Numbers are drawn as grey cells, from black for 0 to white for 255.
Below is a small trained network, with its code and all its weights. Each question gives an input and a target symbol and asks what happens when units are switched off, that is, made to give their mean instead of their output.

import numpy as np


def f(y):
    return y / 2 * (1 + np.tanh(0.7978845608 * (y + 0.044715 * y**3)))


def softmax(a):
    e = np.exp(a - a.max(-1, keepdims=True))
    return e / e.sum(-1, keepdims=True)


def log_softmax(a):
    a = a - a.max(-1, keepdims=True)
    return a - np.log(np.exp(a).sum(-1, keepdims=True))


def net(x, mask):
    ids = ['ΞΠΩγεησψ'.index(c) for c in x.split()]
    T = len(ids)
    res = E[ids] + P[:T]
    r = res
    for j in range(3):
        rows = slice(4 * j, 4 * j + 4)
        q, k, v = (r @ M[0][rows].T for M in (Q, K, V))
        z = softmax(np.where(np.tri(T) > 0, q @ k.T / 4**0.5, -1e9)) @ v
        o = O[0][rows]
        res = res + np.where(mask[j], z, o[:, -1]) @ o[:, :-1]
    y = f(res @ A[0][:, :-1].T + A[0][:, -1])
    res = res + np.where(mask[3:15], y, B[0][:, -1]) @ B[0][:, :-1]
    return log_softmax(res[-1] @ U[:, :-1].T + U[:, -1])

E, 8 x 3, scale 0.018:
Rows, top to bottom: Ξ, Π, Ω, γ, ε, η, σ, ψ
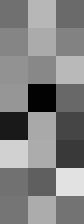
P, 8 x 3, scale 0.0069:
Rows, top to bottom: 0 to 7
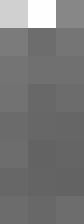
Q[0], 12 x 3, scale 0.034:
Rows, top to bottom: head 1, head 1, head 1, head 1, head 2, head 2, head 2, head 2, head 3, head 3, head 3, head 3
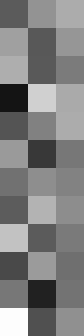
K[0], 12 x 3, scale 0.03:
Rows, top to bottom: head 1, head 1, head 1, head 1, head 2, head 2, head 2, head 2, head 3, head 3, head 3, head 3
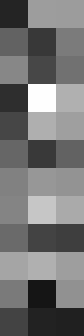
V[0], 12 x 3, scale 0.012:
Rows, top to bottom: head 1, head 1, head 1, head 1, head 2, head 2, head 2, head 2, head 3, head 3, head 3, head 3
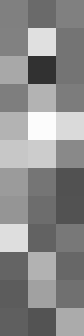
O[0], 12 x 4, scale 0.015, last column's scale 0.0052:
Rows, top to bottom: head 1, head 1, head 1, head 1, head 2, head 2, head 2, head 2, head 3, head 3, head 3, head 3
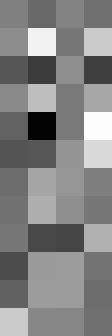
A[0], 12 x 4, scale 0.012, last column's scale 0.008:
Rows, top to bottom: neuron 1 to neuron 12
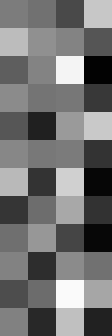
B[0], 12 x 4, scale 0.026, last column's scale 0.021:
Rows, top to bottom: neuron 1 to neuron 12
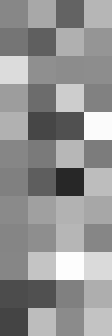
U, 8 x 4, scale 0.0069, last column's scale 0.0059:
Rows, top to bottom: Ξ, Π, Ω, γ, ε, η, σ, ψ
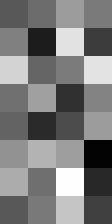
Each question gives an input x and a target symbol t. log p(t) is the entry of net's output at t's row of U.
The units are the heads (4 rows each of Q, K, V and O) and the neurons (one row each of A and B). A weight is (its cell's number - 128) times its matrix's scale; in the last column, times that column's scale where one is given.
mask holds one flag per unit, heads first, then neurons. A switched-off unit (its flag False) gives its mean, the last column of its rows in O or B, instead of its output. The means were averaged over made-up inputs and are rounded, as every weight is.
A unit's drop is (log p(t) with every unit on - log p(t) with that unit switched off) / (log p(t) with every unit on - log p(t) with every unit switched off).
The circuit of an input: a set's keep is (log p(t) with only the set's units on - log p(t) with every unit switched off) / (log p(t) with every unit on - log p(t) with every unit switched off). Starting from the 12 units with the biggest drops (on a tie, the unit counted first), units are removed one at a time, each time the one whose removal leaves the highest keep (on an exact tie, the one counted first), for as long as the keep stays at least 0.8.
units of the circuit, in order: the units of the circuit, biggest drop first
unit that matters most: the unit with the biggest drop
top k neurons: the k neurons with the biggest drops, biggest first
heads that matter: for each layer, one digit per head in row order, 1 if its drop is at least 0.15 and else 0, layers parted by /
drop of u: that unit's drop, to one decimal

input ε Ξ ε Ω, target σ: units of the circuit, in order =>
neuron 3; head 3
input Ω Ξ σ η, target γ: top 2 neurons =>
neuron 10; neuron 5
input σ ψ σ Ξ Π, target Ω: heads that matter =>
010
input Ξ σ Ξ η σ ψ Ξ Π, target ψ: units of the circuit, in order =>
head 1; neuron 5; head 2
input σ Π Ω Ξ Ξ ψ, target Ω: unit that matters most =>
head 2
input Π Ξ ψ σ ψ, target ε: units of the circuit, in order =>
head 1; head 2; neuron 10
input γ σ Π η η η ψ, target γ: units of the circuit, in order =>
neuron 10; neuron 5
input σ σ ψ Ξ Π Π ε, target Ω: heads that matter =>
110
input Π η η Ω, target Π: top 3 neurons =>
neuron 5; neuron 10; neuron 11
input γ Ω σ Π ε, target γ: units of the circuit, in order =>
neuron 10; head 1; neuron 5
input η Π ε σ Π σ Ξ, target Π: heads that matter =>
011
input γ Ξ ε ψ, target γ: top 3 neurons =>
neuron 10; neuron 8; neuron 2
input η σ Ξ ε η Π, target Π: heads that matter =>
011
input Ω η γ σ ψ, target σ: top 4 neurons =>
neuron 10; neuron 7; neuron 8; neuron 12
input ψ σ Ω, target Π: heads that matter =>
110
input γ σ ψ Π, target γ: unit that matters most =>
neuron 10
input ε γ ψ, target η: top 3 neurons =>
neuron 5; neuron 10; neuron 7
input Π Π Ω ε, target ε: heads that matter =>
111
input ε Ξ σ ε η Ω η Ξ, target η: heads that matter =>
100
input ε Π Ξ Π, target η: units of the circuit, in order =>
head 1
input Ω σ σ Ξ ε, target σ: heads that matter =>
010
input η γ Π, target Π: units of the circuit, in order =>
head 2; neuron 11
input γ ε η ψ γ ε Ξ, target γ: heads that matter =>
000
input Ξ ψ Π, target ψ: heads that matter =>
111
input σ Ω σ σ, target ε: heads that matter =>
101
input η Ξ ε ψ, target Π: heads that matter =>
011
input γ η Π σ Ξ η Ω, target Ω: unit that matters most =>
head 3
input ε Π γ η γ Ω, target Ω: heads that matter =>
001
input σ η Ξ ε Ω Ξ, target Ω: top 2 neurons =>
neuron 12; neuron 11
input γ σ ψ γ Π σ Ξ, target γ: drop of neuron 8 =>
0.3
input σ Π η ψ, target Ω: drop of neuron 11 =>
0.3
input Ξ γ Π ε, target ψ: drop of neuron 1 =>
0.0
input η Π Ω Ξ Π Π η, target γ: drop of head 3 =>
0.0
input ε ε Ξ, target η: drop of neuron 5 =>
0.7
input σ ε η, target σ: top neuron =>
neuron 3
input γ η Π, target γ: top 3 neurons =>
neuron 10; neuron 5; neuron 2
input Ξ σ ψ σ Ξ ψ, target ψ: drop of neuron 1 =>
0.1
